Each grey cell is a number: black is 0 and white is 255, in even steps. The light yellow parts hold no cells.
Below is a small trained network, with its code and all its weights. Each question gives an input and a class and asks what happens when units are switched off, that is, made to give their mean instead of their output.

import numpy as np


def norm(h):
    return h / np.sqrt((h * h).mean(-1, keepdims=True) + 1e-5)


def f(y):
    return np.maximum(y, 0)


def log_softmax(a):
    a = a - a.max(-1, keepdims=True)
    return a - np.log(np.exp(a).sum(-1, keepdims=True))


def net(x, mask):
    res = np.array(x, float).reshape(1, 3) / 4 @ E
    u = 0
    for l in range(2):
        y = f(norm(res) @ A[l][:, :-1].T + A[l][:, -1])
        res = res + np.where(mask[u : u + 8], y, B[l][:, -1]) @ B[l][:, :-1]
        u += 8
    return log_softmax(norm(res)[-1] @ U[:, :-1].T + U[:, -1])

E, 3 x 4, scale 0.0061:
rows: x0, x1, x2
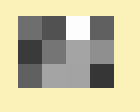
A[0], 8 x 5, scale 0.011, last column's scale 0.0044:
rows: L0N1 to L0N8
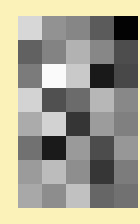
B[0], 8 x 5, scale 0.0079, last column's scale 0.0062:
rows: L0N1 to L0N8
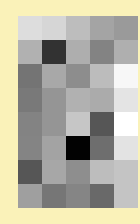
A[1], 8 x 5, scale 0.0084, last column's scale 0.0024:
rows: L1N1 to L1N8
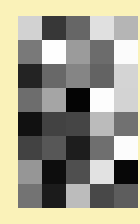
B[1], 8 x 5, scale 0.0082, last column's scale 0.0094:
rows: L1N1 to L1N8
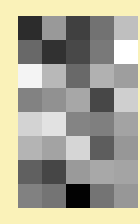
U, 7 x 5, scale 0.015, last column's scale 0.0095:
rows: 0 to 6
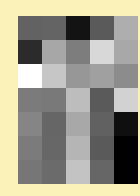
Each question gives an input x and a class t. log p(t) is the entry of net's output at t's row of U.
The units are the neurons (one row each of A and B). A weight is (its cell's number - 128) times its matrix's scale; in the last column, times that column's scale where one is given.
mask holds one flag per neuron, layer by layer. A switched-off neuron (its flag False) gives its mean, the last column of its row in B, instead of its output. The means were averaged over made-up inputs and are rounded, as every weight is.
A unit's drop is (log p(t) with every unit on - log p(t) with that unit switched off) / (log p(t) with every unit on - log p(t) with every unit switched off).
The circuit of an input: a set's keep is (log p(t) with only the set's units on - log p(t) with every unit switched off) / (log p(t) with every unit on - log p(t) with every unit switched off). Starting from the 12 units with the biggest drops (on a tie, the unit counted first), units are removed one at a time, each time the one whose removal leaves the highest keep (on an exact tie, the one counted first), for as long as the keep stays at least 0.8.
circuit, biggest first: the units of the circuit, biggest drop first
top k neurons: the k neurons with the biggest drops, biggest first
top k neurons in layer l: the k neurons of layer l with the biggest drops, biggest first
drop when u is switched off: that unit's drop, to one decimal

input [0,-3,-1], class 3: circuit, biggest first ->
[L0N5 L1N3]
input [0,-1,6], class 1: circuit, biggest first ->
[L0N3]
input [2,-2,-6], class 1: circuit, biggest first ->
[L0N4 L1N1]
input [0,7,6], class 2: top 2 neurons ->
[L0N5 L1N3]
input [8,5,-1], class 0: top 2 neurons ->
[L1N8 L0N2]
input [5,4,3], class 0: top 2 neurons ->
[L1N8 L0N8]
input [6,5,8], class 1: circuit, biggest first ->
[L0N3 L1N4 L0N5]
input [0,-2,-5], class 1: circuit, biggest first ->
[L0N4 L1N1]
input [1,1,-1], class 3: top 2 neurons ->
[L0N6 L1N6]
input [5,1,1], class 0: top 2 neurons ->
[L0N8 L0N2]
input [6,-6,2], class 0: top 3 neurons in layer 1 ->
[L1N2 L1N5 L1N3]
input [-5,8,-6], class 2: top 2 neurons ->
[L1N5 L0N1]
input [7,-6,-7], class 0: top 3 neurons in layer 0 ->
[L0N6 L0N3 L0N7]
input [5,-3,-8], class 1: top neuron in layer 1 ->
[L1N2]
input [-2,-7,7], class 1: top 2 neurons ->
[L0N7 L0N3]
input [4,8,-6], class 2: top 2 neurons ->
[L1N5 L0N6]
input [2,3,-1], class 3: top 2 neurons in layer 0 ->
[L0N6 L0N5]
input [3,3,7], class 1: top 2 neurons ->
[L0N3 L0N7]
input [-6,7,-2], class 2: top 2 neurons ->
[L0N1 L1N3]
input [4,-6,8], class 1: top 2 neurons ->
[L0N3 L0N7]
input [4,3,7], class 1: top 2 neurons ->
[L0N3 L0N7]
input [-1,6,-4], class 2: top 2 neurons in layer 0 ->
[L0N1 L0N3]
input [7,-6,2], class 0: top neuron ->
[L0N6]
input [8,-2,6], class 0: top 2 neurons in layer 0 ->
[L0N6 L0N4]
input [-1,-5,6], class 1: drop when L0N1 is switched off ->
-0.1
